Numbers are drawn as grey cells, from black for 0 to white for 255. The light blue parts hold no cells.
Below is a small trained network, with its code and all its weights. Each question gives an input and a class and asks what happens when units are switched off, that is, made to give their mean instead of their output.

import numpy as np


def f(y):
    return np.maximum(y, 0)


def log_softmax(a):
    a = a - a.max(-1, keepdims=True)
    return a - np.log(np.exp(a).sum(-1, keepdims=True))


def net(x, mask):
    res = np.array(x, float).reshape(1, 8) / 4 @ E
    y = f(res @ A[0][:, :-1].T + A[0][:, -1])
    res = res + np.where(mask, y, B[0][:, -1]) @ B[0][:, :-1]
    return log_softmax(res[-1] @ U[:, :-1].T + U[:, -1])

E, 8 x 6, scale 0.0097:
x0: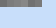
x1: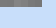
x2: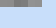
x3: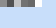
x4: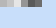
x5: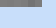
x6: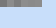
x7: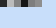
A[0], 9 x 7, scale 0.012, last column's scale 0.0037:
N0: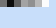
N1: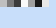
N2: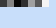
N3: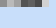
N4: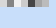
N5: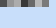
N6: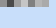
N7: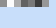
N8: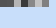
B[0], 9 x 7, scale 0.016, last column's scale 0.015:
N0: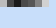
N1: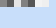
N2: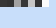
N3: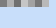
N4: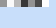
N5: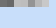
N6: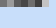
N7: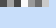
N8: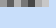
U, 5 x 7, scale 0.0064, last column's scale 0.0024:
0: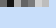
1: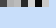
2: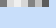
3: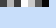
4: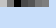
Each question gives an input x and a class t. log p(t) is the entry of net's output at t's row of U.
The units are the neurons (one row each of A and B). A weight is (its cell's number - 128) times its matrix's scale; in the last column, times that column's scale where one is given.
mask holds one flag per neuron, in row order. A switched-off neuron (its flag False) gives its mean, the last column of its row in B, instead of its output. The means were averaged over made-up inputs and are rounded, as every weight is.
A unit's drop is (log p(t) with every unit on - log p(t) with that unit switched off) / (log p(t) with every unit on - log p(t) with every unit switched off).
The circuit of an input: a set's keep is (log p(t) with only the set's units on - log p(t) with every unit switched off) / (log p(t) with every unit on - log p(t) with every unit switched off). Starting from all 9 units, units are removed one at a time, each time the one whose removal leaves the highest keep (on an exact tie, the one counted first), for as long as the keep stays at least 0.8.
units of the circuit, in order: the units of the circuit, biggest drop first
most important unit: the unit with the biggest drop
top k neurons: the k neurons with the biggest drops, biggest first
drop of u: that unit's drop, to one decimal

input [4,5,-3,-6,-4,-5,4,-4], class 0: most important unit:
N1
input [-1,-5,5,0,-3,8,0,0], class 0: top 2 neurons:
(N4, N6)
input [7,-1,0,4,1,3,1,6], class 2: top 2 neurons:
(N0, N2)
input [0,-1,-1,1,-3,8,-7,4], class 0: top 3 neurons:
(N4, N6, N8)
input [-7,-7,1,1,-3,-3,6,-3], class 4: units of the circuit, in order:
(N0, N2)
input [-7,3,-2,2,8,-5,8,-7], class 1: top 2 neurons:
(N4, N6)
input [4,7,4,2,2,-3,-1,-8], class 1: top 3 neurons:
(N4, N6, N5)
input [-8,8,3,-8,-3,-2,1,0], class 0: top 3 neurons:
(N1, N4, N6)
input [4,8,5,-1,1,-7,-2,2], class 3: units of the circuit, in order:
(N4, N1, N2)
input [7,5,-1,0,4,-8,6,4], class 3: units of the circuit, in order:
(N7, N4)
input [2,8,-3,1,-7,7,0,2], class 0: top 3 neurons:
(N4, N0, N6)
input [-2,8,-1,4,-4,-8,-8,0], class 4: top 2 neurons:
(N1, N0)
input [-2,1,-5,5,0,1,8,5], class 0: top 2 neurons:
(N4, N7)
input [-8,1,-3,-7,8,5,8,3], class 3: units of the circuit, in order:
(N7)
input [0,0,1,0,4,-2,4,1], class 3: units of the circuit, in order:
(N1, N2, N7)
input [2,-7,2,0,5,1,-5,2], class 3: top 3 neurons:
(N1, N7, N8)
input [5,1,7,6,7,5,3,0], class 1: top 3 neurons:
(N4, N1, N6)
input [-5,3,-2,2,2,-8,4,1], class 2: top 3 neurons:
(N2, N0, N6)
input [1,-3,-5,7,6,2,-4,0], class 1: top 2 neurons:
(N4, N1)
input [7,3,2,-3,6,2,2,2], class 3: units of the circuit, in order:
(N7)
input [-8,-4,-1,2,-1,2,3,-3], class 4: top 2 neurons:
(N2, N0)
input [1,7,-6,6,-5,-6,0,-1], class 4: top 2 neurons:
(N0, N1)
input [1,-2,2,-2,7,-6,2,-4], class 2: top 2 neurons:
(N2, N1)
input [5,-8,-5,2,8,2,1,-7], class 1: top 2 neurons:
(N4, N6)
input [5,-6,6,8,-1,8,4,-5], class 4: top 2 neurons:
(N0, N2)
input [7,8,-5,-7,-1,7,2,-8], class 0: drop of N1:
0.2
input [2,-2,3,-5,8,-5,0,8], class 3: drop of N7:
0.0
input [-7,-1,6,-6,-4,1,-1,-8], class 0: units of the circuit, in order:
(N1)
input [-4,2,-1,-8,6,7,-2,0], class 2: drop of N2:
0.1
